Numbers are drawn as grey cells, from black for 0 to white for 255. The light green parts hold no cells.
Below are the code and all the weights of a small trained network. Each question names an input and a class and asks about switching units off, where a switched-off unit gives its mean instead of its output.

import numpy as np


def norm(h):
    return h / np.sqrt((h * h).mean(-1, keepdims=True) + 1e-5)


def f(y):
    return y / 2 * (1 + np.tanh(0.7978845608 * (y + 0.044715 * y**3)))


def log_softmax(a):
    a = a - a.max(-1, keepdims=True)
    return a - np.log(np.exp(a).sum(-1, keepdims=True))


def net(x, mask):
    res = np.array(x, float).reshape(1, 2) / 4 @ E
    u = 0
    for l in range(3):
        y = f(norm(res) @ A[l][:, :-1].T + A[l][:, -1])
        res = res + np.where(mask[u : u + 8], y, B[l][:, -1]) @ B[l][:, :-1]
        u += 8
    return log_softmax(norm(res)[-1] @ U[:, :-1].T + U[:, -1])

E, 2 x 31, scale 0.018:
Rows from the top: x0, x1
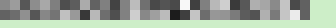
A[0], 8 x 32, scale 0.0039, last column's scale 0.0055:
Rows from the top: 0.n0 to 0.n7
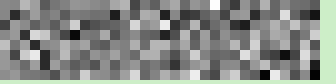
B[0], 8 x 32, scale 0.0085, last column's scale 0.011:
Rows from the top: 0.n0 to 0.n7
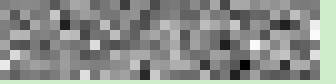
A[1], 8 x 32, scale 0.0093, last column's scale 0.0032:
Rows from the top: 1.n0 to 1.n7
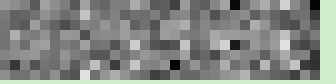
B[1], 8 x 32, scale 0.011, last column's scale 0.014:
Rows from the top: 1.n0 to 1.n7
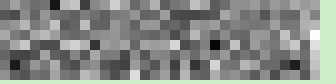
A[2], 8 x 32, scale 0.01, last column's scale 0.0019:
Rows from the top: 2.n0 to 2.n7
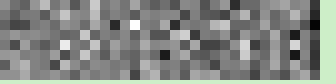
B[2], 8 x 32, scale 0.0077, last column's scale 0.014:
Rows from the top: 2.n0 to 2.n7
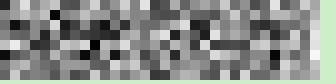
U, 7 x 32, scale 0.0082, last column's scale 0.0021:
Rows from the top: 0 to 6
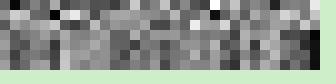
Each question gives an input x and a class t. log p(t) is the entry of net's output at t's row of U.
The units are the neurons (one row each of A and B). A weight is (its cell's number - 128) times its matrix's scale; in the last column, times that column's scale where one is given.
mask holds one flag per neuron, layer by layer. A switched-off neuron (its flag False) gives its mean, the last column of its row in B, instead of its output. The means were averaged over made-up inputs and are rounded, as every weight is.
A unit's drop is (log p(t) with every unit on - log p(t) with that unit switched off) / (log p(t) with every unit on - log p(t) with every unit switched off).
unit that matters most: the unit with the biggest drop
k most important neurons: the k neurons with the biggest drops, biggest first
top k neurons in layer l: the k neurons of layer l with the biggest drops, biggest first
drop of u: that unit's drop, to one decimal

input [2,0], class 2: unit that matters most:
0.n3
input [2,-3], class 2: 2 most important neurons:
[0.n3 1.n4]
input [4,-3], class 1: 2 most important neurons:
[0.n2 1.n6]
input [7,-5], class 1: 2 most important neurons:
[1.n4 0.n2]
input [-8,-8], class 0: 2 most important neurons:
[0.n3 1.n4]
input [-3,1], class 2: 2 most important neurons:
[1.n4 0.n5]
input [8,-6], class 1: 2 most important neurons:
[1.n4 0.n2]
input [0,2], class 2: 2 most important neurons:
[0.n2 1.n2]
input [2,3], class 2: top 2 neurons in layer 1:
[1.n2 1.n7]
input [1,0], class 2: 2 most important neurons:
[1.n4 1.n3]
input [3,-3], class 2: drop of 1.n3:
0.1
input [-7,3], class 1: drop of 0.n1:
0.0
